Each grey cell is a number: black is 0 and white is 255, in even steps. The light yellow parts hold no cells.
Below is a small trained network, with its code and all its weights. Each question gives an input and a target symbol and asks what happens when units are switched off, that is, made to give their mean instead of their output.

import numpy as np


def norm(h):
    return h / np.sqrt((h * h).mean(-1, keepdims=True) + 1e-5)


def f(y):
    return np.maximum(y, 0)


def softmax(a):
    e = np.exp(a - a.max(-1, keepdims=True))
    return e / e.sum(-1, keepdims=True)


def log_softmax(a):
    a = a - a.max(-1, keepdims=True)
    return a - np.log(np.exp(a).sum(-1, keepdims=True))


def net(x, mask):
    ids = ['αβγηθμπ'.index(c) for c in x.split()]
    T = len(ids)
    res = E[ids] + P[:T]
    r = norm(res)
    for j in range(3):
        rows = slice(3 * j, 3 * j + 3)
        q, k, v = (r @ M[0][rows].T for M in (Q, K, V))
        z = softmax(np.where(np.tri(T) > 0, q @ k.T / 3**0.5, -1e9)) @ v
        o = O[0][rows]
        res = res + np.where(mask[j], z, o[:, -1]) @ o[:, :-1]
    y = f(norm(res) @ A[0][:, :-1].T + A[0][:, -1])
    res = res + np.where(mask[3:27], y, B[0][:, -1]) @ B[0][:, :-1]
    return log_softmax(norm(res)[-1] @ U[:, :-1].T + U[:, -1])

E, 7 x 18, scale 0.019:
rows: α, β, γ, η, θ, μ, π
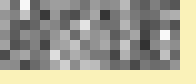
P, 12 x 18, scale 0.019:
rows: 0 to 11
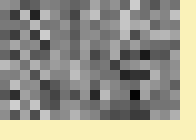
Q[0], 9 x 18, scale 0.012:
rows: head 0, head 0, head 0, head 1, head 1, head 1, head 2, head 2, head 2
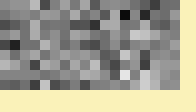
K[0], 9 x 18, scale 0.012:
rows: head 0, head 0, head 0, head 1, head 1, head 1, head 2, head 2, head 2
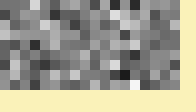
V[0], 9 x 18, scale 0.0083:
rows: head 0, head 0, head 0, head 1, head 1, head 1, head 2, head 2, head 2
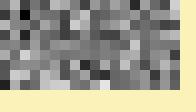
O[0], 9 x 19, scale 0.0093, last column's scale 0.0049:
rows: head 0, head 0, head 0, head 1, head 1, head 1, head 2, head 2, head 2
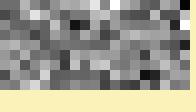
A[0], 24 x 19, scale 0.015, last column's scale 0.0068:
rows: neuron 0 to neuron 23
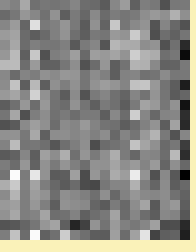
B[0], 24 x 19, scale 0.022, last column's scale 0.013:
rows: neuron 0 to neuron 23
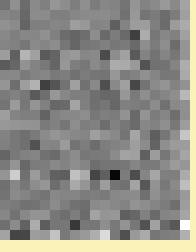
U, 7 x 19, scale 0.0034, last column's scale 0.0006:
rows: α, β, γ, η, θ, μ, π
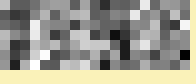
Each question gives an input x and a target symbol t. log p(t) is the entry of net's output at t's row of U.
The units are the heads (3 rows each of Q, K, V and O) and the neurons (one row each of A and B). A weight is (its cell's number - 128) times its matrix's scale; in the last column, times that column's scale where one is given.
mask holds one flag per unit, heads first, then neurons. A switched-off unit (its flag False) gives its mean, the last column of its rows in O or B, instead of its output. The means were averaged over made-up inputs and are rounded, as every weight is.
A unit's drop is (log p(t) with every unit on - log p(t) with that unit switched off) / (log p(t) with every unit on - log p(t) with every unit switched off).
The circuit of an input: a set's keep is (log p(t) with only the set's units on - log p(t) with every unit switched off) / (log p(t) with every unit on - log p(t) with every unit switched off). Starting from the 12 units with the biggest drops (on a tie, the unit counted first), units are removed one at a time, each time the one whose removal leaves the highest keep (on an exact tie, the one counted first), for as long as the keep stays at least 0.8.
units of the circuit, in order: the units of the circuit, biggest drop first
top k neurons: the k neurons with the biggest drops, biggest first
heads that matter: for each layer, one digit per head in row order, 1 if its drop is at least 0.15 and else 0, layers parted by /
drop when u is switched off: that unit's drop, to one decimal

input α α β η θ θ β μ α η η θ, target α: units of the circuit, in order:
(head 0; neuron 3)
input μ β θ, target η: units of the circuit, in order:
(neuron 17; head 2)
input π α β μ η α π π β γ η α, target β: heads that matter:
101
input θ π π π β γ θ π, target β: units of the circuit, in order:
(head 0; head 2; neuron 15)
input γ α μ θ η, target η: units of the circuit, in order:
(head 2; neuron 17)
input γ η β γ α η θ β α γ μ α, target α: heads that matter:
100
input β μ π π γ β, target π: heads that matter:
101
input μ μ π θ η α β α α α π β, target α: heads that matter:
100
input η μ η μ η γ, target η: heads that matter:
100
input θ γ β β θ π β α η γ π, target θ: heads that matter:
000
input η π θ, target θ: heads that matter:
001
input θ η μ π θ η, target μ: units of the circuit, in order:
(head 2; neuron 21)
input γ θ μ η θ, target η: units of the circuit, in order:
(head 2; neuron 17)
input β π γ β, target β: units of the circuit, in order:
(head 0; head 2)
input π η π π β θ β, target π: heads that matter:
001
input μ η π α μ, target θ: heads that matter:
001
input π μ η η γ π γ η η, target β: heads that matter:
100
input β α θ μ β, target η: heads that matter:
001
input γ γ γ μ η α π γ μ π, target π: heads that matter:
101
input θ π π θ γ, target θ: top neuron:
(neuron 23)
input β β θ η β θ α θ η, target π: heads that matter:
001
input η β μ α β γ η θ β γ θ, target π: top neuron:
(neuron 5)
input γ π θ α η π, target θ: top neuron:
(neuron 22)
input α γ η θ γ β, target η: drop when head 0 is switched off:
1.0
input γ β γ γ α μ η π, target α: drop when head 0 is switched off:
0.9
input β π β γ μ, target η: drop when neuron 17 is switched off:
0.6
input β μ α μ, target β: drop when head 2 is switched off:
0.2
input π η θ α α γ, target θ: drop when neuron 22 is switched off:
0.1
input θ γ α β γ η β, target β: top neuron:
(neuron 6)
